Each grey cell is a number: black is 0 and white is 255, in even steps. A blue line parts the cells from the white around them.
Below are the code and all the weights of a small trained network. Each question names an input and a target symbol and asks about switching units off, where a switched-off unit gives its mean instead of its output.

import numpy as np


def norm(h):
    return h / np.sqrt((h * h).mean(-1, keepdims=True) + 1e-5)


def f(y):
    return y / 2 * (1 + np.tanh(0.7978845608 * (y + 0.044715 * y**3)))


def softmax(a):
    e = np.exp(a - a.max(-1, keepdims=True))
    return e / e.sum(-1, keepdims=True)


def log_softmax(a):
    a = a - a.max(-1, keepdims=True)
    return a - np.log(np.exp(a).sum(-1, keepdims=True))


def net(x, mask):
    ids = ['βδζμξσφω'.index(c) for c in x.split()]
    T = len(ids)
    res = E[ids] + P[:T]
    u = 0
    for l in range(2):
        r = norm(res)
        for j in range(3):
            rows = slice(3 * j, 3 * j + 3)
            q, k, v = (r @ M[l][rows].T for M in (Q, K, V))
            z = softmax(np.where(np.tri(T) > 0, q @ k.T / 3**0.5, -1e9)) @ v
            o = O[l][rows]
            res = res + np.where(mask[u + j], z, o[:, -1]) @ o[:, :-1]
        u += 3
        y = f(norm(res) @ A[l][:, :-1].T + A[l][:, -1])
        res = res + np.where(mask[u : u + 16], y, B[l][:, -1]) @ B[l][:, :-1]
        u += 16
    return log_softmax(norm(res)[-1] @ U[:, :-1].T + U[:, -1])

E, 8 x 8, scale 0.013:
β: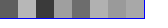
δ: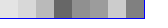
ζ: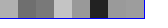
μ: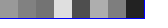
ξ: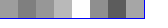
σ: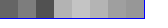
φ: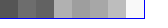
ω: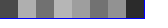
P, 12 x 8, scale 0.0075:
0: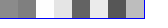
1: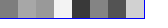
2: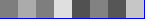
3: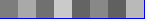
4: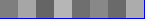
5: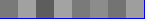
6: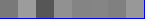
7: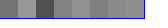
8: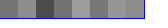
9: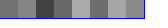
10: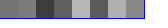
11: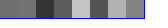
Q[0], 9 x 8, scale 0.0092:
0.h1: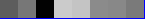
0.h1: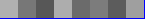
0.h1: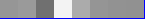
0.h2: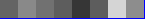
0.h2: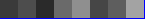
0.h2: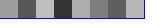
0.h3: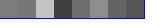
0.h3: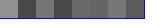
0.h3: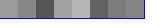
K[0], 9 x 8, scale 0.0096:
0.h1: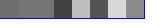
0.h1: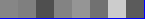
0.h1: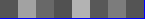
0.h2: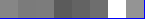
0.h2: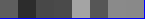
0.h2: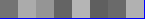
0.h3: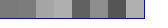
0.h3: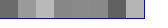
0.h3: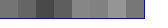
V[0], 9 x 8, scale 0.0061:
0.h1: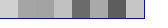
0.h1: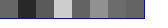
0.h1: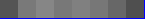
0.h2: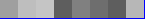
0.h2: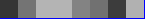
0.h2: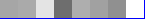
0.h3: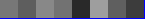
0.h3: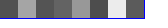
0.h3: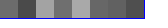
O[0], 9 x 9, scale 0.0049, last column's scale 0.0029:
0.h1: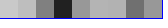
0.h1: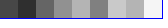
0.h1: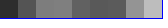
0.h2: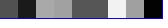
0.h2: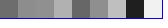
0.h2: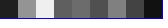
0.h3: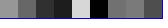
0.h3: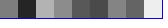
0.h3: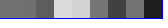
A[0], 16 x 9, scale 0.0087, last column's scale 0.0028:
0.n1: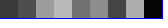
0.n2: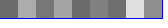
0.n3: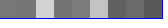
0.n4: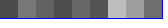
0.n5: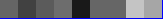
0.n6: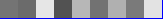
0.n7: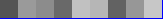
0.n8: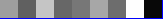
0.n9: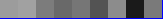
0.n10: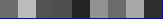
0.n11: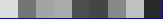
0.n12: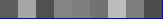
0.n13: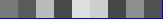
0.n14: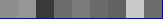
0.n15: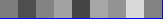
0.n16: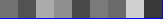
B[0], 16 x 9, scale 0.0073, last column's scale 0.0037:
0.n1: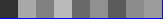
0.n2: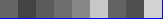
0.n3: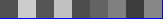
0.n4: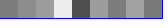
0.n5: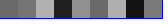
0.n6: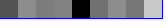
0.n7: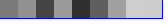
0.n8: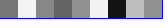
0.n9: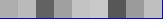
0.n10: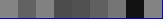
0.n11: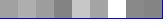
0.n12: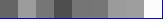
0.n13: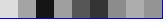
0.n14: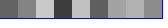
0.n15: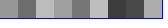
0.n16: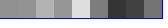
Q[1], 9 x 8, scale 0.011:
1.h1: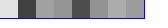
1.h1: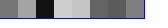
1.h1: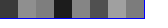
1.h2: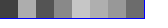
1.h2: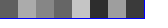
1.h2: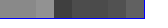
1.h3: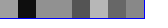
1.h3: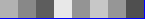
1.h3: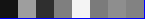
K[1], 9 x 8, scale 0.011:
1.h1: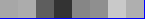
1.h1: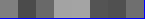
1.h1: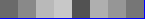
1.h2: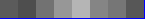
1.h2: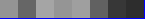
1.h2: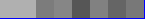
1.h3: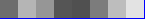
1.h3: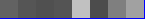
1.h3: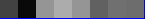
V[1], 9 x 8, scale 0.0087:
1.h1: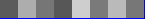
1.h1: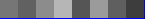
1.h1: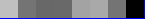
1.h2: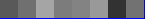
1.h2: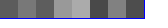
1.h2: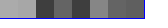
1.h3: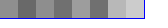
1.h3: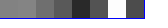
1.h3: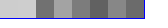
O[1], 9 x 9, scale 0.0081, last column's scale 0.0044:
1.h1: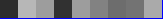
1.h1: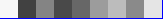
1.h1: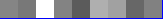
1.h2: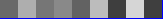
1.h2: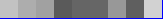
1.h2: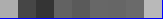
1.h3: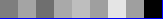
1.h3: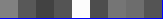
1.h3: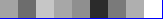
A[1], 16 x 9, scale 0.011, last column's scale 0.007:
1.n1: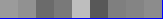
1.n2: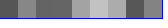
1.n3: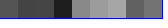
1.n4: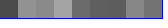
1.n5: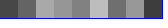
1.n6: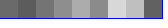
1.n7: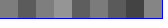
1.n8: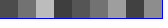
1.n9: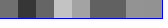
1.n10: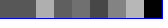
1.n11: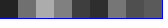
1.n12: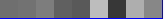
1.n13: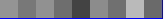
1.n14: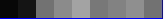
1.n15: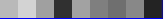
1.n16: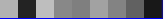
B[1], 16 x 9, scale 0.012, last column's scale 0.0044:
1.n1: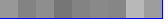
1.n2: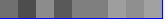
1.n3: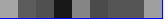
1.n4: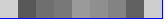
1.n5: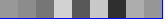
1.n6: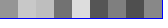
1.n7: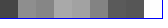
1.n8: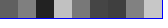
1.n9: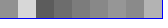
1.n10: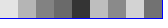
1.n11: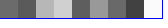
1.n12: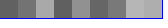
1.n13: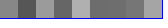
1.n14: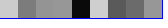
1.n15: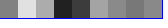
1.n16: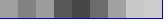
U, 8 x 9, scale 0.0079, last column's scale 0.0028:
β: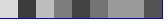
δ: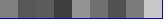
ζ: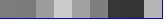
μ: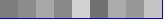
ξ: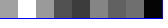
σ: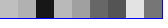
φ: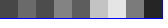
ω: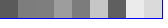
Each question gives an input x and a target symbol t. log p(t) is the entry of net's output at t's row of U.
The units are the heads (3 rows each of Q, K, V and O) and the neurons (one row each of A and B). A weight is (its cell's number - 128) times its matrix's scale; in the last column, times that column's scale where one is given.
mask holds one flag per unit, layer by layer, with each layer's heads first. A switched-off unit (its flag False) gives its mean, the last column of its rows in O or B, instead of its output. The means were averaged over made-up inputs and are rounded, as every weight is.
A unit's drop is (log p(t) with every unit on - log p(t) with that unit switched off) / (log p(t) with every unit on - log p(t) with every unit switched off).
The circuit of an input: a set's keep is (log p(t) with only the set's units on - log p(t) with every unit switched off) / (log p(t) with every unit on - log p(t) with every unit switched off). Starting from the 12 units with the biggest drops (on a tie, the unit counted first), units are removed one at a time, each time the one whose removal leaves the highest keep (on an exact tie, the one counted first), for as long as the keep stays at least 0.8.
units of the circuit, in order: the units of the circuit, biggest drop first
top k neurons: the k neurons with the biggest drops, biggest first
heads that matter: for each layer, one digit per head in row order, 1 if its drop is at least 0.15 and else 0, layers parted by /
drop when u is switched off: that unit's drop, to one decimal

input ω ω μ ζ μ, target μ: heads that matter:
000 / 001
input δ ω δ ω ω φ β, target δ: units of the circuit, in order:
[1.n3; 0.n2]
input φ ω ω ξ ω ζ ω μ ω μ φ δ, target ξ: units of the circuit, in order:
[1.n15]
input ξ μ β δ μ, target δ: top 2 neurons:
[0.n10; 0.n14]
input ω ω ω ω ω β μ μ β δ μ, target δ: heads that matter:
010 / 001
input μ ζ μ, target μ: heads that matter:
100 / 001
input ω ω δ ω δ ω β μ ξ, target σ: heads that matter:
000 / 000
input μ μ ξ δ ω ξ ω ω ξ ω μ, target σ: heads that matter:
111 / 001
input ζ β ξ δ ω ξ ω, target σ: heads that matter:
010 / 100
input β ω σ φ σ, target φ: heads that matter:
111 / 101
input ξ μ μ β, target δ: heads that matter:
000 / 000
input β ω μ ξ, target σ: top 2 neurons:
[0.n13; 1.n9]
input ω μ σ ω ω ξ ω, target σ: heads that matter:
110 / 100
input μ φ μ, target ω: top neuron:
[0.n2]
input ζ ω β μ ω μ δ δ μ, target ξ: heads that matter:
101 / 100
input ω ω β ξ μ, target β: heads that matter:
010 / 100
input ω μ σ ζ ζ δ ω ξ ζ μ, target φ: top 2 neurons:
[1.n2; 0.n2]
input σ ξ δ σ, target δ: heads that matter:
110 / 001
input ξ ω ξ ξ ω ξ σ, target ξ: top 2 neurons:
[1.n14; 1.n6]
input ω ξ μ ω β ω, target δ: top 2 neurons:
[0.n2; 0.n10]
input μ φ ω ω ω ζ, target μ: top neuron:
[0.n11]
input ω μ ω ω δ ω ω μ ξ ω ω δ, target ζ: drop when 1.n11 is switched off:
0.6
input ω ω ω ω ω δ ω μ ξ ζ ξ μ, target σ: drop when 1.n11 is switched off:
0.0
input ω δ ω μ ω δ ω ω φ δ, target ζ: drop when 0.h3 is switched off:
0.1
